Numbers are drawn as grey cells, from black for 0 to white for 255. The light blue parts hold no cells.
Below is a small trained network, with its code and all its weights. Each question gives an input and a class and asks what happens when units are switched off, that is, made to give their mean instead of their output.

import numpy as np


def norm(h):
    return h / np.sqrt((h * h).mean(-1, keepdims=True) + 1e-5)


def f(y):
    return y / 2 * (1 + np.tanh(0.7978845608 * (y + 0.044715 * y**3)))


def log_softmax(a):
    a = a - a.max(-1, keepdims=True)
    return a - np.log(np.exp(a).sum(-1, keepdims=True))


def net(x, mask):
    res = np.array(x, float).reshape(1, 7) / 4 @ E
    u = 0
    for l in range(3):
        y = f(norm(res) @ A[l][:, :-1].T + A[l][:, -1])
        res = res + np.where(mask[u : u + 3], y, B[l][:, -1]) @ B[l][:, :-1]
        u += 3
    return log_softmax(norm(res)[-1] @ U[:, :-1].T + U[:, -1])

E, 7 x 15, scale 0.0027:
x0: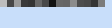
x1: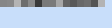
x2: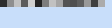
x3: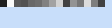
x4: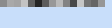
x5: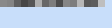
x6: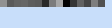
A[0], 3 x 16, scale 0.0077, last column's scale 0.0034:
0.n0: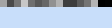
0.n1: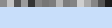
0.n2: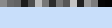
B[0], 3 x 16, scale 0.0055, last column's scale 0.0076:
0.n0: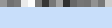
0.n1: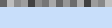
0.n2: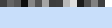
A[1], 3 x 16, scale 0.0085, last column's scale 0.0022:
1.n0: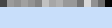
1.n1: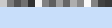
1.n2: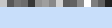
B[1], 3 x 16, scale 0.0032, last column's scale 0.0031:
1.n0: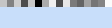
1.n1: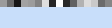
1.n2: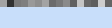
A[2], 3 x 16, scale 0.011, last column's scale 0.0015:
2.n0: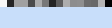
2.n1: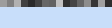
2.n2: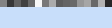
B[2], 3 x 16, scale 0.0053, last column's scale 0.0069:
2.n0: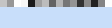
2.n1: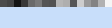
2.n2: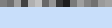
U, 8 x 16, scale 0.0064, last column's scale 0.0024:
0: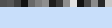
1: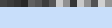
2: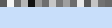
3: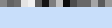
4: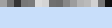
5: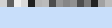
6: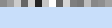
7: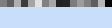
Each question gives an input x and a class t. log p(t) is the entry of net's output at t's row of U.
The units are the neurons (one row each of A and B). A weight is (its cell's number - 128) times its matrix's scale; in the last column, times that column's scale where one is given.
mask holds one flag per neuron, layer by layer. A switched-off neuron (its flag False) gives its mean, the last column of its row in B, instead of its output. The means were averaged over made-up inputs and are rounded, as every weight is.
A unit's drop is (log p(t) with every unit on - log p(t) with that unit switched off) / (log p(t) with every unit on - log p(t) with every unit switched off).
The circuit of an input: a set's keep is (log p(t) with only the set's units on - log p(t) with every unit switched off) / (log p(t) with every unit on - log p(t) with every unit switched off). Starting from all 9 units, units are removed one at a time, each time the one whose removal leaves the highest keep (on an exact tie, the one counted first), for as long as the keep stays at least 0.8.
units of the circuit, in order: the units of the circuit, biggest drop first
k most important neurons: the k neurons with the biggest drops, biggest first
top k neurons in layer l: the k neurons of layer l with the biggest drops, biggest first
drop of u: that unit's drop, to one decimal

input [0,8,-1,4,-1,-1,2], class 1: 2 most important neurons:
(2.n1, 0.n2)
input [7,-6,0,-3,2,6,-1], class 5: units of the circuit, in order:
(2.n0)
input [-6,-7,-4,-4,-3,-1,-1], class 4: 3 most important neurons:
(1.n1, 0.n2, 0.n0)
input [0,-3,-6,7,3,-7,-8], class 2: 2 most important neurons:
(0.n1, 0.n2)
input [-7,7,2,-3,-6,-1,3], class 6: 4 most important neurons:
(0.n2, 0.n0, 2.n0, 2.n1)
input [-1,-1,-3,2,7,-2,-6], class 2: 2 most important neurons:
(0.n1, 2.n0)
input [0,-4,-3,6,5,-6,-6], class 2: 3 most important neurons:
(0.n1, 0.n2, 2.n0)
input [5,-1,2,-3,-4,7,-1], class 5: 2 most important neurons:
(2.n0, 2.n1)
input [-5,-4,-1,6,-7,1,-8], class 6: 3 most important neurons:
(1.n0, 0.n2, 2.n1)
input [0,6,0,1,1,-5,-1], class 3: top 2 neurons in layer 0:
(0.n0, 0.n2)
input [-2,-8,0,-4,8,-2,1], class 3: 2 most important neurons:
(0.n0, 2.n0)
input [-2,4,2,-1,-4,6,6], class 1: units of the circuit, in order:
(2.n1, 0.n2)
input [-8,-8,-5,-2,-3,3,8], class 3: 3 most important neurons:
(0.n0, 0.n2, 2.n1)
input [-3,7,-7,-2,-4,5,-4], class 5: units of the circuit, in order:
(2.n0)
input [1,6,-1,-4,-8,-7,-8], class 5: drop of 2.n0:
0.2
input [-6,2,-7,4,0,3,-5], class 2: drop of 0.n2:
0.1
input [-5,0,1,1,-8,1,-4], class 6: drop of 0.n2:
0.2
